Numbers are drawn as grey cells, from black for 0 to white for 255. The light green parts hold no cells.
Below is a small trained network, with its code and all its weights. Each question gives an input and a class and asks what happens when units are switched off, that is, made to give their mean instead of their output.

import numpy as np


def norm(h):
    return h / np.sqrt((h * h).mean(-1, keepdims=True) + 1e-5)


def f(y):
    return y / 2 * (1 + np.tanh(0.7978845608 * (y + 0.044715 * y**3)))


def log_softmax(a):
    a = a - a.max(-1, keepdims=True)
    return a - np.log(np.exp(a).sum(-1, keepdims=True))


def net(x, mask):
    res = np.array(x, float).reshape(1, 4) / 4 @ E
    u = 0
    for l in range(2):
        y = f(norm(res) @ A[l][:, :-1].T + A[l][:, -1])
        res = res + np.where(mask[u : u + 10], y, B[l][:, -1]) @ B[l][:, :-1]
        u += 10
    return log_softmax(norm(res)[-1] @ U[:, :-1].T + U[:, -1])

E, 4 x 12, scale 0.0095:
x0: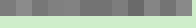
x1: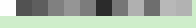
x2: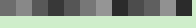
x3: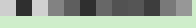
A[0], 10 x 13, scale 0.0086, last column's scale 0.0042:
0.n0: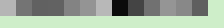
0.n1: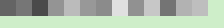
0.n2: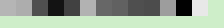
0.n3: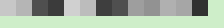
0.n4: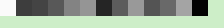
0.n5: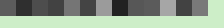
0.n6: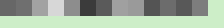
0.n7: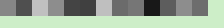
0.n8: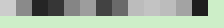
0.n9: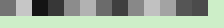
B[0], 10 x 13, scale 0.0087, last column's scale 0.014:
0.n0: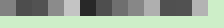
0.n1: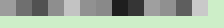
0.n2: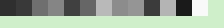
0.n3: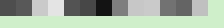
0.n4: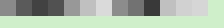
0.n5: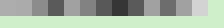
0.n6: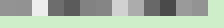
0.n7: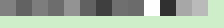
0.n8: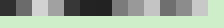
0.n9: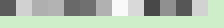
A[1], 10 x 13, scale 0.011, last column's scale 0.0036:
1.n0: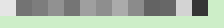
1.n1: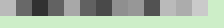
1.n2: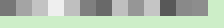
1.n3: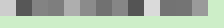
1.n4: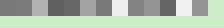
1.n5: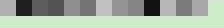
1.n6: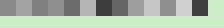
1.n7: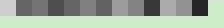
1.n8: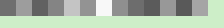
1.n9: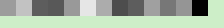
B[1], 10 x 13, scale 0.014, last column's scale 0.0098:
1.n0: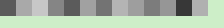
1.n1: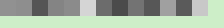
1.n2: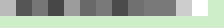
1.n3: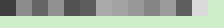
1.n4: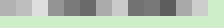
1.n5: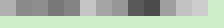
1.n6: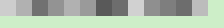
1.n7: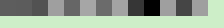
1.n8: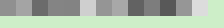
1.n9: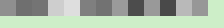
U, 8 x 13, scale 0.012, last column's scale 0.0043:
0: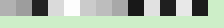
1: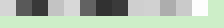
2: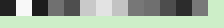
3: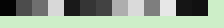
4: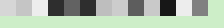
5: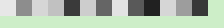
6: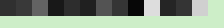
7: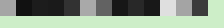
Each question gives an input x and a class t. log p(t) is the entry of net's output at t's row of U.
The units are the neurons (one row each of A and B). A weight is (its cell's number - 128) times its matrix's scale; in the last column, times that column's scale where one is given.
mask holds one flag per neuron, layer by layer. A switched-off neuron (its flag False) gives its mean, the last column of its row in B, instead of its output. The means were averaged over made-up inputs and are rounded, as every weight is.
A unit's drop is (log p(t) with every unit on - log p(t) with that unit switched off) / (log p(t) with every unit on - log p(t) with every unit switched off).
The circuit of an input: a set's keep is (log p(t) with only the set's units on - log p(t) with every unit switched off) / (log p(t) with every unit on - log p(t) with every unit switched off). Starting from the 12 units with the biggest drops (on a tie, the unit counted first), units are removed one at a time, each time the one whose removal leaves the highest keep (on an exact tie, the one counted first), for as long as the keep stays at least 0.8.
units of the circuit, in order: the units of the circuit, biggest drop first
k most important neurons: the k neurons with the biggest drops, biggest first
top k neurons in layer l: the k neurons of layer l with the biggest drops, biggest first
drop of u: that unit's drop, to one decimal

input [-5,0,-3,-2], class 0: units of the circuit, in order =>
(0.n1)
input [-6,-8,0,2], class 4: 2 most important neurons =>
(0.n2, 0.n1)
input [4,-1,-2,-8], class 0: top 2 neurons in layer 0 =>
(0.n2, 0.n1)
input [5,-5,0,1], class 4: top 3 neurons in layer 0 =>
(0.n2, 0.n1, 0.n0)
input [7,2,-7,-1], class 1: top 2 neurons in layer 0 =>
(0.n1, 0.n2)
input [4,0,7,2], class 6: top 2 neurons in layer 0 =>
(0.n4, 0.n0)
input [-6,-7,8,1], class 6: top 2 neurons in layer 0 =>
(0.n4, 0.n5)
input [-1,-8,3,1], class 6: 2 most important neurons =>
(0.n4, 0.n9)
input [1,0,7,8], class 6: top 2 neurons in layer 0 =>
(0.n7, 0.n0)
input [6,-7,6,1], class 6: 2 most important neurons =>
(0.n4, 0.n5)
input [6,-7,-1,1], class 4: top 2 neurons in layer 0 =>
(0.n2, 0.n1)
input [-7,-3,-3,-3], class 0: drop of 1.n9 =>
0.1
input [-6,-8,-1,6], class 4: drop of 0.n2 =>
0.1
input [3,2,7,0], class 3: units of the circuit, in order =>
(0.n9)
